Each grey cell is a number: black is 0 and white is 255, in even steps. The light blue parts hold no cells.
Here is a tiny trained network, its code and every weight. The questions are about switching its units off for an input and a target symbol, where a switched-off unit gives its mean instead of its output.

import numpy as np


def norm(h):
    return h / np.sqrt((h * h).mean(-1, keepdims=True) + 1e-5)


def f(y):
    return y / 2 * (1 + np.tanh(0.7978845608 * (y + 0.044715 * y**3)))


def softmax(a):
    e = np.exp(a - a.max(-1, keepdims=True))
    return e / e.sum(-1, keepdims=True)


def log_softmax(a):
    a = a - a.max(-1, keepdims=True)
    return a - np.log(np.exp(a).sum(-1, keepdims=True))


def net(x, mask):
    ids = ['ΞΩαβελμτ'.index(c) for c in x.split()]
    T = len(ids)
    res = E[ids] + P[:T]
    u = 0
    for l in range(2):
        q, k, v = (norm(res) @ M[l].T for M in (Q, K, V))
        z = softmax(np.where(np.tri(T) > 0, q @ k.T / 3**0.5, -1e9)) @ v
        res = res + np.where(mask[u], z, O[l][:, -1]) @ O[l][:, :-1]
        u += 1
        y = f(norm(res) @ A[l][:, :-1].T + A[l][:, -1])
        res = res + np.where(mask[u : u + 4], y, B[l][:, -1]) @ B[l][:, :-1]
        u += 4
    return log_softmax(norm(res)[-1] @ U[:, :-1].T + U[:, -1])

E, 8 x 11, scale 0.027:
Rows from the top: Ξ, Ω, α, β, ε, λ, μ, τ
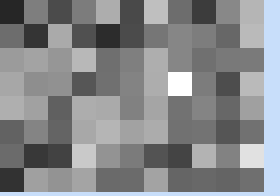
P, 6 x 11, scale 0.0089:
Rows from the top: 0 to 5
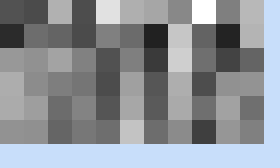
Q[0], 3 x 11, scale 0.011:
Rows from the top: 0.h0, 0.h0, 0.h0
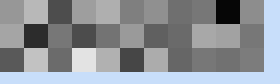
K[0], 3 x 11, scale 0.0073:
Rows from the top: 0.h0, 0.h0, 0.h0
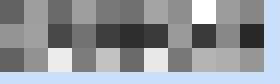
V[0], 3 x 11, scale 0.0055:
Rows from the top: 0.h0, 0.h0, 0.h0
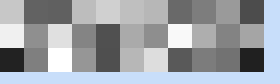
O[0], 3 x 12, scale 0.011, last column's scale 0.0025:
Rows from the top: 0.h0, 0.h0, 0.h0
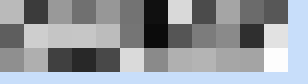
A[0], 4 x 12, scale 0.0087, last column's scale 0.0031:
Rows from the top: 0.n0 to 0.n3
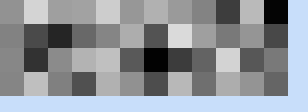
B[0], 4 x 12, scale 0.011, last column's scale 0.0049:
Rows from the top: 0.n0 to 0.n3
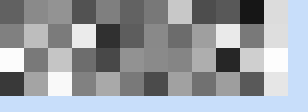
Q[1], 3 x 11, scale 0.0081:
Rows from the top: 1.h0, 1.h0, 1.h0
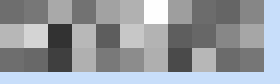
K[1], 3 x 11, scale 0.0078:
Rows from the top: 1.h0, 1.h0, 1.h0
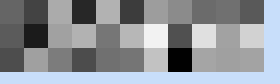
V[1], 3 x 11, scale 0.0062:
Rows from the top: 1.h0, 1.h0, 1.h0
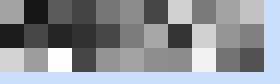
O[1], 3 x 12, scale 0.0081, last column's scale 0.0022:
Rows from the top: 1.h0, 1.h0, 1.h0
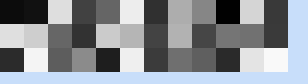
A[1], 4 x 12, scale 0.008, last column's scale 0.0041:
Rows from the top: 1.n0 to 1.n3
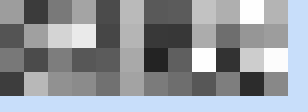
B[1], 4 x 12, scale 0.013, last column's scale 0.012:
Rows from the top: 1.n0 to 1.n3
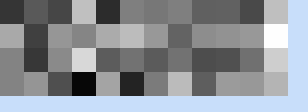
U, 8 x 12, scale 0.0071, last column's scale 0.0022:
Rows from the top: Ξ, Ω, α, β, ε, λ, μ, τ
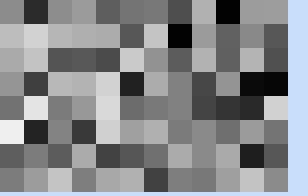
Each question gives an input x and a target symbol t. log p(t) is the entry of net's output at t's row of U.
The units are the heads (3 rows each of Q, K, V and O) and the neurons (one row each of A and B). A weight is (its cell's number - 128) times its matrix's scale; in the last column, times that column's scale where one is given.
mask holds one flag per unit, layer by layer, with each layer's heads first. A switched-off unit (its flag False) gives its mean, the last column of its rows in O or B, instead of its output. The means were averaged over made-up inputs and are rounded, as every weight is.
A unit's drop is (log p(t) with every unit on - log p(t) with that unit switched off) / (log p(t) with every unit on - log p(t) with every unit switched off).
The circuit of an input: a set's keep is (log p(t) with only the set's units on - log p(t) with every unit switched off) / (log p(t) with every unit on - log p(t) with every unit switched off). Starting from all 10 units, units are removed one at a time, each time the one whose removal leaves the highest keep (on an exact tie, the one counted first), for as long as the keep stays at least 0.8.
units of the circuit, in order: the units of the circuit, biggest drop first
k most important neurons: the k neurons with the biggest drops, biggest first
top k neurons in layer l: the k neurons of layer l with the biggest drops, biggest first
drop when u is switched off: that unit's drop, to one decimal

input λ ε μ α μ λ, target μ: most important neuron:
[0.n1]
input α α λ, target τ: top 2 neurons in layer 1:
[1.n1; 1.n3]
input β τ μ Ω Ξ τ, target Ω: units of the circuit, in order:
[0.h0; 0.n2; 1.h0; 1.n1]
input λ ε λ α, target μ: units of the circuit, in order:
[0.h0; 0.n2; 1.n1]
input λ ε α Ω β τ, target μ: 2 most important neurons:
[0.n1; 0.n2]
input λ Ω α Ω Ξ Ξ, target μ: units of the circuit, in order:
[0.h0; 0.n1]
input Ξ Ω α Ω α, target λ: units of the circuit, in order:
[1.h0; 0.h0]
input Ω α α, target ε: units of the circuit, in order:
[0.h0; 0.n0; 1.h0]
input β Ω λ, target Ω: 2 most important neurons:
[0.n2; 1.n1]
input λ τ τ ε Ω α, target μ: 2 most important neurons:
[0.n1; 1.n1]
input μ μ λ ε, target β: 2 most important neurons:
[0.n0; 0.n2]
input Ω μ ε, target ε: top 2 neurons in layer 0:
[0.n0; 0.n3]
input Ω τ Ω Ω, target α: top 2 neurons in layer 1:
[1.n2; 1.n1]
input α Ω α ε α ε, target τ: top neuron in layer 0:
[0.n3]
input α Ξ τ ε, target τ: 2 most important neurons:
[0.n3; 1.n1]
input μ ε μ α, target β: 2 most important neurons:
[0.n2; 0.n1]
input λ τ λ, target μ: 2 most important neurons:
[0.n1; 0.n2]
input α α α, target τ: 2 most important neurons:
[0.n3; 1.n1]
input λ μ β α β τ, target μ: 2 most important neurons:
[0.n1; 1.n1]
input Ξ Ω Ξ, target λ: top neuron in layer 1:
[1.n0]
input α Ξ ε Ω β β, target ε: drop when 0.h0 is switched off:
0.5
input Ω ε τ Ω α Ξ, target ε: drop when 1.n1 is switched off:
0.2
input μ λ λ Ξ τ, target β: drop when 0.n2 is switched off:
0.1
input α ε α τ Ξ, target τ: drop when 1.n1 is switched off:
0.1
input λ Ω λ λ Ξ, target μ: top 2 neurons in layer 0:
[0.n1; 0.n0]
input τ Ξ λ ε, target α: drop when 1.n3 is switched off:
0.0
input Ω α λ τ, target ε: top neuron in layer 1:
[1.n1]
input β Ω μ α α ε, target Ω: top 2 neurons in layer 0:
[0.n2; 0.n0]
